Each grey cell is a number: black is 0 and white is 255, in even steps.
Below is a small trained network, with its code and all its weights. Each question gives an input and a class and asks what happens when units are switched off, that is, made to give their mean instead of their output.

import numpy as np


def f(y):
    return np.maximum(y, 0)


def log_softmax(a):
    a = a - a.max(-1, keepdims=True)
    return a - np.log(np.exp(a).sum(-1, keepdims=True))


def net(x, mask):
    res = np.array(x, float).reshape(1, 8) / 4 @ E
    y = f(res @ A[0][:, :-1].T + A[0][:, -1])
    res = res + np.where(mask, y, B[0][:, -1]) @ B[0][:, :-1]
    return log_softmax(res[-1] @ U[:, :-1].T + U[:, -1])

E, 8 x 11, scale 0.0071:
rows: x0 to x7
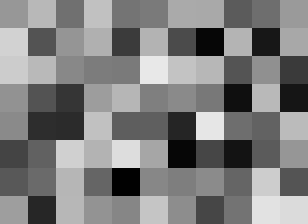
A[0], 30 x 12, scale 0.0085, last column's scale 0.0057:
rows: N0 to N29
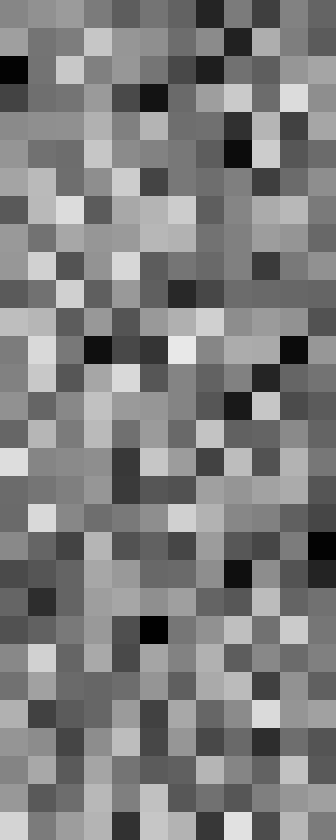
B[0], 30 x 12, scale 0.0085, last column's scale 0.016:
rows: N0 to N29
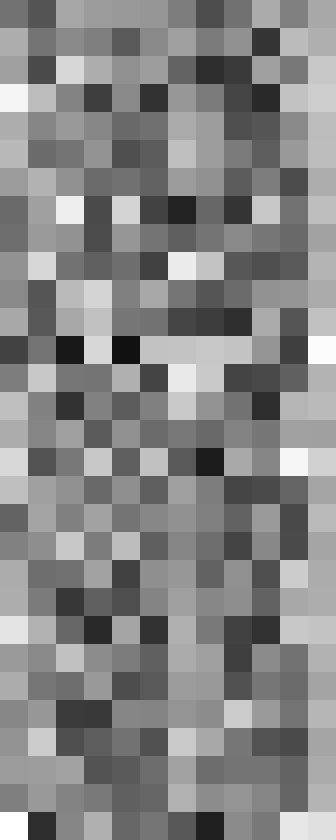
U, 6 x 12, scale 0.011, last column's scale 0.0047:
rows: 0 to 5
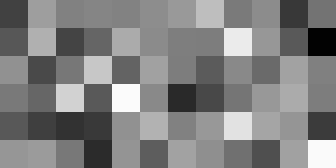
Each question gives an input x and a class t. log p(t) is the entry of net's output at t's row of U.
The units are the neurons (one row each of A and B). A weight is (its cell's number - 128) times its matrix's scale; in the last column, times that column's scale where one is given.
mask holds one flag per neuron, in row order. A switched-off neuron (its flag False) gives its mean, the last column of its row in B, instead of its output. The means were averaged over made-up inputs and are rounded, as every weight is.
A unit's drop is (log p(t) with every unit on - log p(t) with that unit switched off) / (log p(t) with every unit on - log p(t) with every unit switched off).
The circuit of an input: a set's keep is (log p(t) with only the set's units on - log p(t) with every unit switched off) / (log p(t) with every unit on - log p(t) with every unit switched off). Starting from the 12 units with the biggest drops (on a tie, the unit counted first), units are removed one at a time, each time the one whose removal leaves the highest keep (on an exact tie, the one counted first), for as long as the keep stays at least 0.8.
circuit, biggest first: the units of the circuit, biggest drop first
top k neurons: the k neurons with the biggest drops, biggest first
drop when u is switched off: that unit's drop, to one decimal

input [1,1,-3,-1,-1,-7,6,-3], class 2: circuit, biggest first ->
(N12)
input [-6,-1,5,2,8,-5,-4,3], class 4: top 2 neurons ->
(N3 N22)
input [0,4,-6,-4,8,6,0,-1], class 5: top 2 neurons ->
(N3 N22)
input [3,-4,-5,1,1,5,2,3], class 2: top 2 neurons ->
(N2 N10)
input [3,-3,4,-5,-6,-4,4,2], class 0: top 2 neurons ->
(N12 N7)
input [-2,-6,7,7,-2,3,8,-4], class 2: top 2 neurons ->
(N20 N12)
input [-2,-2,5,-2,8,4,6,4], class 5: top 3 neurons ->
(N12 N16 N29)
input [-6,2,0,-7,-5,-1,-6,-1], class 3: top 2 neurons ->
(N7 N12)
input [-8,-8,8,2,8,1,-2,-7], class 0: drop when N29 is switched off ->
0.1
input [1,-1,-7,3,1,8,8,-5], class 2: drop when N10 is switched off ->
0.1
